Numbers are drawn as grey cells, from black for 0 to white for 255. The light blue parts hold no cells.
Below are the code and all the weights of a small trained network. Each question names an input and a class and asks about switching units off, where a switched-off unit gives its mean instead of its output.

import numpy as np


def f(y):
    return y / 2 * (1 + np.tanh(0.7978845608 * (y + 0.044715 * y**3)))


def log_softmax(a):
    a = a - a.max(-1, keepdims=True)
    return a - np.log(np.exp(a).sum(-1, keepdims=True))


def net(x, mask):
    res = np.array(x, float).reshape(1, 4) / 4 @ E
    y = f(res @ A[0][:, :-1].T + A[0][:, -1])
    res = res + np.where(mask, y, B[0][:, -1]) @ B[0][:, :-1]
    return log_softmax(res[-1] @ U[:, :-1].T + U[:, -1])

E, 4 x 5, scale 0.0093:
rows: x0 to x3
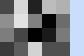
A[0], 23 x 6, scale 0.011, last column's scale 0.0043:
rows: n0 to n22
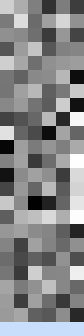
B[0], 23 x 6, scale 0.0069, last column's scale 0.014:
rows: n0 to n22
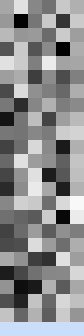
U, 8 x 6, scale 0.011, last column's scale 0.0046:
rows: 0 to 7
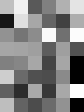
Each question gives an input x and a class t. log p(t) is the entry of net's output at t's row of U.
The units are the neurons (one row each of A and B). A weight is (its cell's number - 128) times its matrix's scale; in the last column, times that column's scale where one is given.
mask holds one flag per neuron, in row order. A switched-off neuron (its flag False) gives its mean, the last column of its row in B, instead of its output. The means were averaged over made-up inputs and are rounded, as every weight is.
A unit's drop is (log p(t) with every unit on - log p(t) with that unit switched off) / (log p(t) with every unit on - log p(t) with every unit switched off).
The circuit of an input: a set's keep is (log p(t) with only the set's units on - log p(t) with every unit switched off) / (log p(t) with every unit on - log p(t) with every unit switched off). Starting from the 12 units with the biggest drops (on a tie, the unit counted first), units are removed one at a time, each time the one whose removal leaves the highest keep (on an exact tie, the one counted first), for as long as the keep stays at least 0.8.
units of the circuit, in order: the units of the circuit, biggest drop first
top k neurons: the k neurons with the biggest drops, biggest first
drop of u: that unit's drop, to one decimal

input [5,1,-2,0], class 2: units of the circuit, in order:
[n1 n14]
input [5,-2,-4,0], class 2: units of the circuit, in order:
[n1]
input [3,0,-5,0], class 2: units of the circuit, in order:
[n1 n15]
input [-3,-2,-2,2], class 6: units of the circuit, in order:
[n11 n21]
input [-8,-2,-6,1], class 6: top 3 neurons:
[n21 n11 n13]
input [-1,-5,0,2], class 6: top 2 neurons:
[n11 n3]
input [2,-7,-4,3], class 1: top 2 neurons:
[n8 n12]
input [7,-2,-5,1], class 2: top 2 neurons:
[n1 n15]
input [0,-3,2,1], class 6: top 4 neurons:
[n3 n15 n6 n11]
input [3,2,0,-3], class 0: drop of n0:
-0.1
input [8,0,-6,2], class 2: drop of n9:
-0.1
